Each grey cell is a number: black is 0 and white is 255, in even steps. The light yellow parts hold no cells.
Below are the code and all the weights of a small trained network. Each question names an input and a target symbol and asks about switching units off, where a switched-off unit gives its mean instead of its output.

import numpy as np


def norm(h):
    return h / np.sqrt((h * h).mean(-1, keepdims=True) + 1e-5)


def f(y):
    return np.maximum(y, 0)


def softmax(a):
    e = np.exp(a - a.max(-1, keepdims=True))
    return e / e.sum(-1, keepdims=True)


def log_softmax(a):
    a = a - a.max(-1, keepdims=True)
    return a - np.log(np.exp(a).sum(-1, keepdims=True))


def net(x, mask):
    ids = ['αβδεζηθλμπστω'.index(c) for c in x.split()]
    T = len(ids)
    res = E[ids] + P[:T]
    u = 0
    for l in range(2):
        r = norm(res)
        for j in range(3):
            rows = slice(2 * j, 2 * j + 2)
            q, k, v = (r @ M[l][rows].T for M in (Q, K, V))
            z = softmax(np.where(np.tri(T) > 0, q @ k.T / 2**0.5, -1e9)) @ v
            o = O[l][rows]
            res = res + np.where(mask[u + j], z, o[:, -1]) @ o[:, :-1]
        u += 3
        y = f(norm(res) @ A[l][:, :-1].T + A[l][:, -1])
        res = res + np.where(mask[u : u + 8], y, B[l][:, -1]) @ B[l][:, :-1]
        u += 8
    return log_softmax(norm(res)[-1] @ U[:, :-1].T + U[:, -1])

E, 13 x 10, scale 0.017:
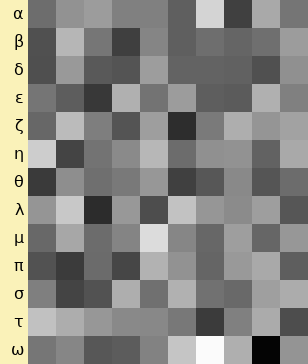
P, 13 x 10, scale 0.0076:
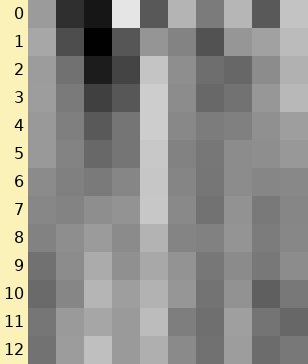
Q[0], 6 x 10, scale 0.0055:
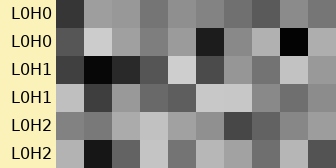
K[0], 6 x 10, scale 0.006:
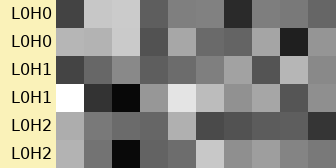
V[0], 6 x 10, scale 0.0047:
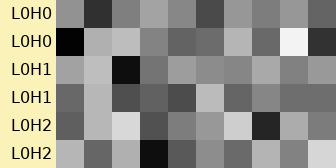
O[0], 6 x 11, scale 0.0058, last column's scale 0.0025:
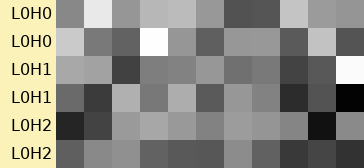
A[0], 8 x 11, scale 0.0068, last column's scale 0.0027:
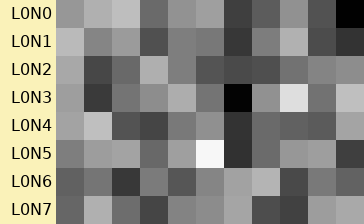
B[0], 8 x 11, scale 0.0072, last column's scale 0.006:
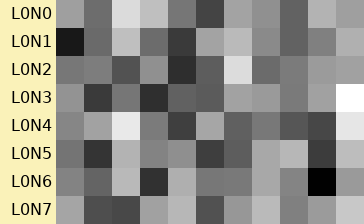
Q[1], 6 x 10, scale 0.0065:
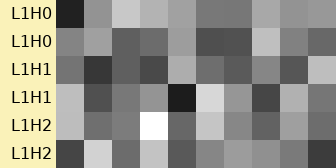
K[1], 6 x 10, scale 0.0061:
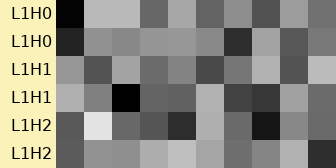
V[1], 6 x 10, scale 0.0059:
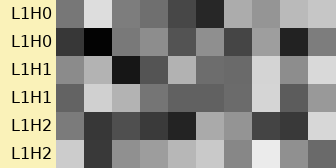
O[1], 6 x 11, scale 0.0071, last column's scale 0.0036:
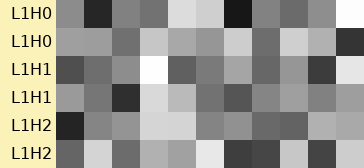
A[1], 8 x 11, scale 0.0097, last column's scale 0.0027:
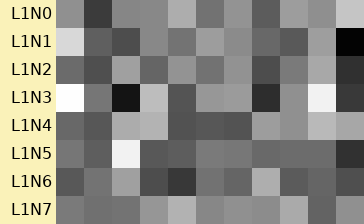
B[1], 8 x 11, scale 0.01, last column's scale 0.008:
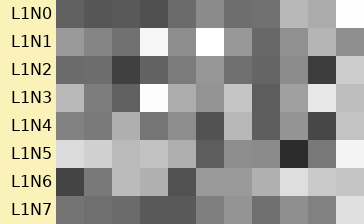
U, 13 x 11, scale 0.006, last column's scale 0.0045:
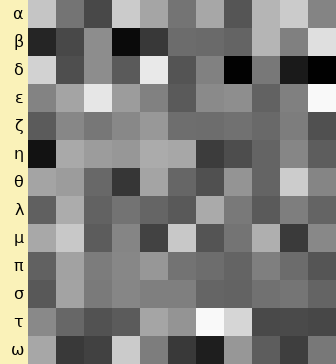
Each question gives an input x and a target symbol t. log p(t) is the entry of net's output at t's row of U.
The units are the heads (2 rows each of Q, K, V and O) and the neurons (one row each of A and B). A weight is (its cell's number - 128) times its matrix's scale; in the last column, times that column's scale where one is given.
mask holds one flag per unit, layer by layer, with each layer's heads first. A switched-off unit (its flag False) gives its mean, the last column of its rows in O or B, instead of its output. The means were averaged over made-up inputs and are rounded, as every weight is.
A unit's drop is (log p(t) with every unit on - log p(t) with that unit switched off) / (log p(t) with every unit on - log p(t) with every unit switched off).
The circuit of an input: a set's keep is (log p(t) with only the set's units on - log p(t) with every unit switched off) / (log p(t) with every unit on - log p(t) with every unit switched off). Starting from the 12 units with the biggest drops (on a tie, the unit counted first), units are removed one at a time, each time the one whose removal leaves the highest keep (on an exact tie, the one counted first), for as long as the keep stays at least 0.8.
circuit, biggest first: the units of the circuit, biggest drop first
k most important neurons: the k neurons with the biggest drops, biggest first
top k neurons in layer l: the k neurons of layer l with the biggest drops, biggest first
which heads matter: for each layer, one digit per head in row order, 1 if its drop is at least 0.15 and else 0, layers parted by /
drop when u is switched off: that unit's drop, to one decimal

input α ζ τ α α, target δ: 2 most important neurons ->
(L0N4, L1N5)
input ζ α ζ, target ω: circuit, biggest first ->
(L1H1, L1H0)
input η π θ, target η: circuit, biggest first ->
(L1H2)
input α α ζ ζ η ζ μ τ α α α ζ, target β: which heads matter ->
011 / 000
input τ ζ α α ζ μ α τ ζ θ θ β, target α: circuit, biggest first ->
(L0N7, L1H0)
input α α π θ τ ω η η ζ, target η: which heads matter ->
100 / 001
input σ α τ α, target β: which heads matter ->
001 / 110
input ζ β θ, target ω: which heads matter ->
001 / 010
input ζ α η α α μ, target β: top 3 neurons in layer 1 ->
(L1N5, L1N7, L1N3)
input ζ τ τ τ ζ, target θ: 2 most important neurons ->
(L0N0, L0N1)
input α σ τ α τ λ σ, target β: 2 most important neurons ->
(L0N5, L1N5)
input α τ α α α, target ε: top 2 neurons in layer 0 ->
(L0N3, L0N7)
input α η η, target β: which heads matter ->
100 / 011
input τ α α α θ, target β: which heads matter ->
001 / 000
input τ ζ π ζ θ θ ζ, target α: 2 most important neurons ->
(L0N4, L0N5)
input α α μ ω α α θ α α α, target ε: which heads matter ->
000 / 101
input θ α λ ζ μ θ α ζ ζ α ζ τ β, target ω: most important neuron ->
(L0N7)
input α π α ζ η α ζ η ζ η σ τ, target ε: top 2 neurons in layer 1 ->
(L1N5, L1N6)
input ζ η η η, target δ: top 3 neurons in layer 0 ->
(L0N4, L0N5, L0N1)
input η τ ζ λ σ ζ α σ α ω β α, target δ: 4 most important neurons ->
(L0N4, L0N3, L1N5, L0N1)
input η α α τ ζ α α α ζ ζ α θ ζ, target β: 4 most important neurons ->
(L1N5, L1N3, L0N4, L1N7)
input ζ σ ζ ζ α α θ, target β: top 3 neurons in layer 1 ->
(L1N5, L1N3, L1N7)
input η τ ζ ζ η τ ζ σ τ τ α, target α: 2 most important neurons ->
(L0N4, L0N1)
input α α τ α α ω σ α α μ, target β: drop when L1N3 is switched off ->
0.1
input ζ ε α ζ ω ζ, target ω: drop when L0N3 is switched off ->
0.2
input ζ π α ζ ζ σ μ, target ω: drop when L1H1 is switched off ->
0.4
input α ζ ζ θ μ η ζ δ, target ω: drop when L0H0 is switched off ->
-0.1
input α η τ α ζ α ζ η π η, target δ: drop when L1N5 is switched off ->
0.3
